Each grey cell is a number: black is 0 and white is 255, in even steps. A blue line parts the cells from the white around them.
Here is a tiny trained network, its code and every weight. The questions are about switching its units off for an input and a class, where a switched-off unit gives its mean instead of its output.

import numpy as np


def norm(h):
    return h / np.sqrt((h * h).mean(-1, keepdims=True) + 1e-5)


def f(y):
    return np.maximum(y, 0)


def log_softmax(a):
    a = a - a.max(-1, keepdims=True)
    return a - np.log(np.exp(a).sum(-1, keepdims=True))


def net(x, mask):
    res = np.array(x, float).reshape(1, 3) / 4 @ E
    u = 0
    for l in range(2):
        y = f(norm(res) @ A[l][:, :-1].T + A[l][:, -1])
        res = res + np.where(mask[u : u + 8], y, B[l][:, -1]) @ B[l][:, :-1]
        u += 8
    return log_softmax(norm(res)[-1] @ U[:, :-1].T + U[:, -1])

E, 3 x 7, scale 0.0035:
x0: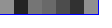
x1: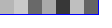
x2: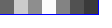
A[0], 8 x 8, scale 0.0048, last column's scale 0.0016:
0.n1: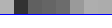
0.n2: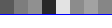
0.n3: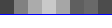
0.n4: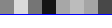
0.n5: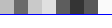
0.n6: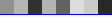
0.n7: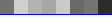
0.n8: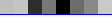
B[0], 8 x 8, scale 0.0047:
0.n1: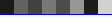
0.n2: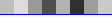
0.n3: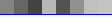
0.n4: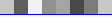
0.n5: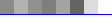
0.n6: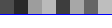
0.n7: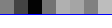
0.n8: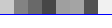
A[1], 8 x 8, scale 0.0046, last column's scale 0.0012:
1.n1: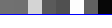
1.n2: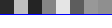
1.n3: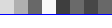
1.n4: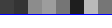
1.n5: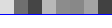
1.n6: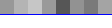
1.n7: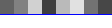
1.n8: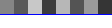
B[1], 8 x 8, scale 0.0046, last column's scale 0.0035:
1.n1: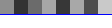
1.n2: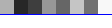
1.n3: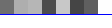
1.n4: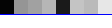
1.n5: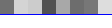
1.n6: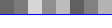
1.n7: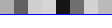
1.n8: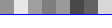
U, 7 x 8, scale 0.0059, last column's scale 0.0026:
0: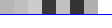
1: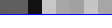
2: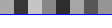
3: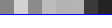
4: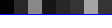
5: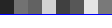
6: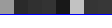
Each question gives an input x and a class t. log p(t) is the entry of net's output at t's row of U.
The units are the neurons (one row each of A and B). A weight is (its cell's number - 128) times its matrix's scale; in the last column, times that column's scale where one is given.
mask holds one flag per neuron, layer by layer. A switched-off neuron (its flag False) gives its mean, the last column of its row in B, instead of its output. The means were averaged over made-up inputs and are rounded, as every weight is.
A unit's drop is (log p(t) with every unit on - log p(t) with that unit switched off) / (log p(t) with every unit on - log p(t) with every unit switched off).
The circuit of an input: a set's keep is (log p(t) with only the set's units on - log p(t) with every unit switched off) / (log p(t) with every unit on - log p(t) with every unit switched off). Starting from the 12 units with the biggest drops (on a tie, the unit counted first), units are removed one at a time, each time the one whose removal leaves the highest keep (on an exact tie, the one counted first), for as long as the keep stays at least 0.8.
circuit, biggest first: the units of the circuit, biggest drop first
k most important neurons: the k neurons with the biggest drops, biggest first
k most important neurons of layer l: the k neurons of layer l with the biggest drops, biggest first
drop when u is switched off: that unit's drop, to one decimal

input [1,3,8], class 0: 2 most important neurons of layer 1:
[1.n3, 1.n5]
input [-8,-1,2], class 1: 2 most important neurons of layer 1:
[1.n2, 1.n8]
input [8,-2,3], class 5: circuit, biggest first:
[1.n4, 0.n5]
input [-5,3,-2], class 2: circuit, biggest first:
[0.n6, 0.n4]
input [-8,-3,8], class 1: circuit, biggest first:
[0.n7, 1.n2, 0.n3]
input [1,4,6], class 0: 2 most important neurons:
[1.n3, 0.n1]
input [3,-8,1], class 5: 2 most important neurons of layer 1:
[1.n4, 1.n3]
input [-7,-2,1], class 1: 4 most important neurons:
[0.n7, 1.n2, 0.n8, 1.n3]
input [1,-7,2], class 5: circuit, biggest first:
[1.n4, 0.n3]
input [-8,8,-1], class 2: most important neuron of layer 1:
[1.n1]
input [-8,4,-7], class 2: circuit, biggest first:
[0.n6, 1.n1, 0.n4]
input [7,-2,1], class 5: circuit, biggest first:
[1.n4, 0.n8]
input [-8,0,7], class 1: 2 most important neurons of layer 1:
[1.n2, 1.n8]
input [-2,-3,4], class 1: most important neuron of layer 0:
[0.n7]
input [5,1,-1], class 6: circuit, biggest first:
[0.n1, 0.n8]
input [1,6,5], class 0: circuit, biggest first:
[1.n3, 0.n1]
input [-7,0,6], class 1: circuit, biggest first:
[0.n7, 1.n2, 0.n3]
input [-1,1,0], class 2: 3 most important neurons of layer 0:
[0.n6, 0.n1, 0.n4]
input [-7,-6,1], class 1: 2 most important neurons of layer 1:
[1.n2, 1.n3]
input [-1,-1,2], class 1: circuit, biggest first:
[0.n7]
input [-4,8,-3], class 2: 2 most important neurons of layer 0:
[0.n6, 0.n4]
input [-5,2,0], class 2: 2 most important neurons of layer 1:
[1.n1, 1.n7]
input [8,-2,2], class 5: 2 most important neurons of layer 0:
[0.n5, 0.n8]
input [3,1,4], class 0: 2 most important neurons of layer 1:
[1.n5, 1.n3]
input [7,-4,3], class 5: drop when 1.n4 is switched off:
0.2
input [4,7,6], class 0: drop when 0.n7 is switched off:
0.0
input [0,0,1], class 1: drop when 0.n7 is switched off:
0.1
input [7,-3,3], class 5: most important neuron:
[1.n4]
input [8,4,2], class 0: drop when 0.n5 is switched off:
0.2
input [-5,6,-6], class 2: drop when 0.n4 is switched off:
0.3
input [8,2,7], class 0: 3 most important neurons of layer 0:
[0.n8, 0.n1, 0.n6]
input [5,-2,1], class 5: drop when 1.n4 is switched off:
0.3
